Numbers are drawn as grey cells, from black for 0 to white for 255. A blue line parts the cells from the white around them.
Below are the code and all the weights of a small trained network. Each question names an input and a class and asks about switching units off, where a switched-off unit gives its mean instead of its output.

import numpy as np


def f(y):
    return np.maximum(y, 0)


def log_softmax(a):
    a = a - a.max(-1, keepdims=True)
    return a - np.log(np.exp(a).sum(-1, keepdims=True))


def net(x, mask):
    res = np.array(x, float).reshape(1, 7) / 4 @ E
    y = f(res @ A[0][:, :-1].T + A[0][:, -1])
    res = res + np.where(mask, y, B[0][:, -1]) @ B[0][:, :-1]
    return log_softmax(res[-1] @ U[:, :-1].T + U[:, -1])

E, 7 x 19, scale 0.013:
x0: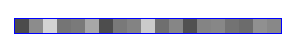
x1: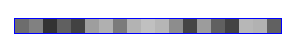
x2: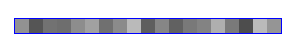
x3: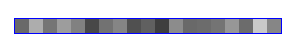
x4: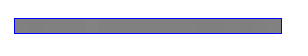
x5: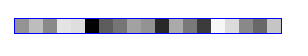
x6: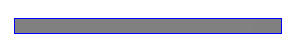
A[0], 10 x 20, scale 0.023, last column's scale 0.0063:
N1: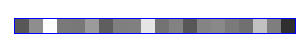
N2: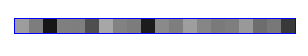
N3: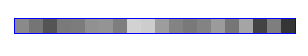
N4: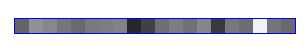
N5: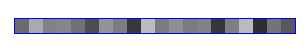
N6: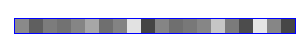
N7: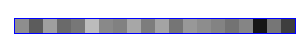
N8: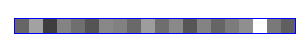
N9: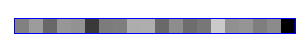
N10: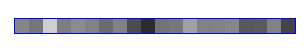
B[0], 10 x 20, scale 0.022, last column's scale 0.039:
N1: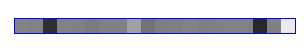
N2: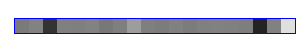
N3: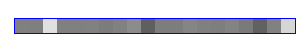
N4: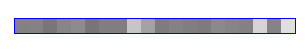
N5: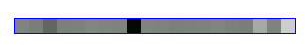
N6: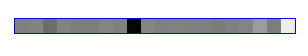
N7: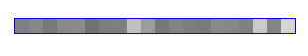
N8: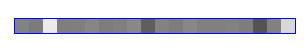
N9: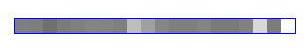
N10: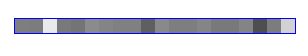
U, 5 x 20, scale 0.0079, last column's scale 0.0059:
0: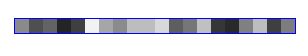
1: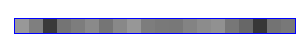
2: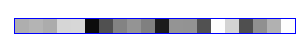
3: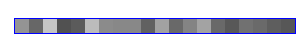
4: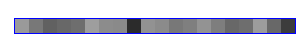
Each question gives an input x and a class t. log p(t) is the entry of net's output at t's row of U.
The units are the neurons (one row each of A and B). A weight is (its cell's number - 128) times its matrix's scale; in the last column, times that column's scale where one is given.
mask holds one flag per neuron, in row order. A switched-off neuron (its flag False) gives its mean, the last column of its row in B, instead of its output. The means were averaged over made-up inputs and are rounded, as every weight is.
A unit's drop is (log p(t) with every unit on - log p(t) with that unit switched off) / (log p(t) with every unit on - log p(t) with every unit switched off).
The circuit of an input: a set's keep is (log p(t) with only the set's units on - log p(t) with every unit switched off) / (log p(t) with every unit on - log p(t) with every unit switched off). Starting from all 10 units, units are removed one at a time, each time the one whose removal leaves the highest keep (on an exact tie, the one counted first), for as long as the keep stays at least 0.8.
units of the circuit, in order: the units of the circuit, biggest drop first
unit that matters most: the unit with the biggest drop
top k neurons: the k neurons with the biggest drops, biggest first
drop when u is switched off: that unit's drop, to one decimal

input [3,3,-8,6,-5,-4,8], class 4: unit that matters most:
N5
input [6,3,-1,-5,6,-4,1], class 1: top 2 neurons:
N1, N9
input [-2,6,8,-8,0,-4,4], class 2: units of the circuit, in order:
N7, N3
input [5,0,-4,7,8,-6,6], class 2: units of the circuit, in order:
N4, N9
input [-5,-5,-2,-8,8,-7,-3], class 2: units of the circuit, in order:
N7, N9
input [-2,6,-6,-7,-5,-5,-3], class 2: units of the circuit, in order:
N7, N3
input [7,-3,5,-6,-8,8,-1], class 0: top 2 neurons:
N9, N2
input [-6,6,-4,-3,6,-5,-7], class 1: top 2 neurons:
N2, N9
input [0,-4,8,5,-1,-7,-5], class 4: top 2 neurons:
N6, N9
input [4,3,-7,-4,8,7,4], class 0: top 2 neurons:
N9, N6
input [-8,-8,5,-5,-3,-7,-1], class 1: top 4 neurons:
N2, N9, N8, N3
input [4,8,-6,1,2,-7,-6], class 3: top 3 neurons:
N8, N9, N3
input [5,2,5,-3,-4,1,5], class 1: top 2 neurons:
N1, N5
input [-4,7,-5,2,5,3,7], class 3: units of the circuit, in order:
N8
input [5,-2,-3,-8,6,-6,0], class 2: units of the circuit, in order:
N7, N9
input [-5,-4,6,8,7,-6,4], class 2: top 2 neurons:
N4, N9
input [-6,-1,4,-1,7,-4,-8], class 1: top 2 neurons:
N2, N9
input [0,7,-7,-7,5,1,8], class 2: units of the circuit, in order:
N3, N7
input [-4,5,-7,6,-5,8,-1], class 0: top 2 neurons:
N9, N6
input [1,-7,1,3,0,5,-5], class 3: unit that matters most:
N10
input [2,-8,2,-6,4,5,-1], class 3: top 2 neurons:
N10, N4
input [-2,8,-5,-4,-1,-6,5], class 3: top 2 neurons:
N3, N9
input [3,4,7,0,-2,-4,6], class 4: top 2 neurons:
N6, N9
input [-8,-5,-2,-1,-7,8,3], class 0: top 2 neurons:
N9, N1
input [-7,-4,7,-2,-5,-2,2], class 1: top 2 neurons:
N2, N5
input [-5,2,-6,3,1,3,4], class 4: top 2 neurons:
N5, N1
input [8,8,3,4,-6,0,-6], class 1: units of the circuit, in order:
N1
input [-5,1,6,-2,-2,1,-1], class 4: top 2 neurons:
N6, N1
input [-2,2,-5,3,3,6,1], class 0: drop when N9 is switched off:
0.8
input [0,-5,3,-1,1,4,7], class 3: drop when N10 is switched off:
0.5
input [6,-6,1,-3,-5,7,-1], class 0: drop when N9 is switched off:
0.7
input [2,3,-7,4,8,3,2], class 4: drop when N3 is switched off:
0.0
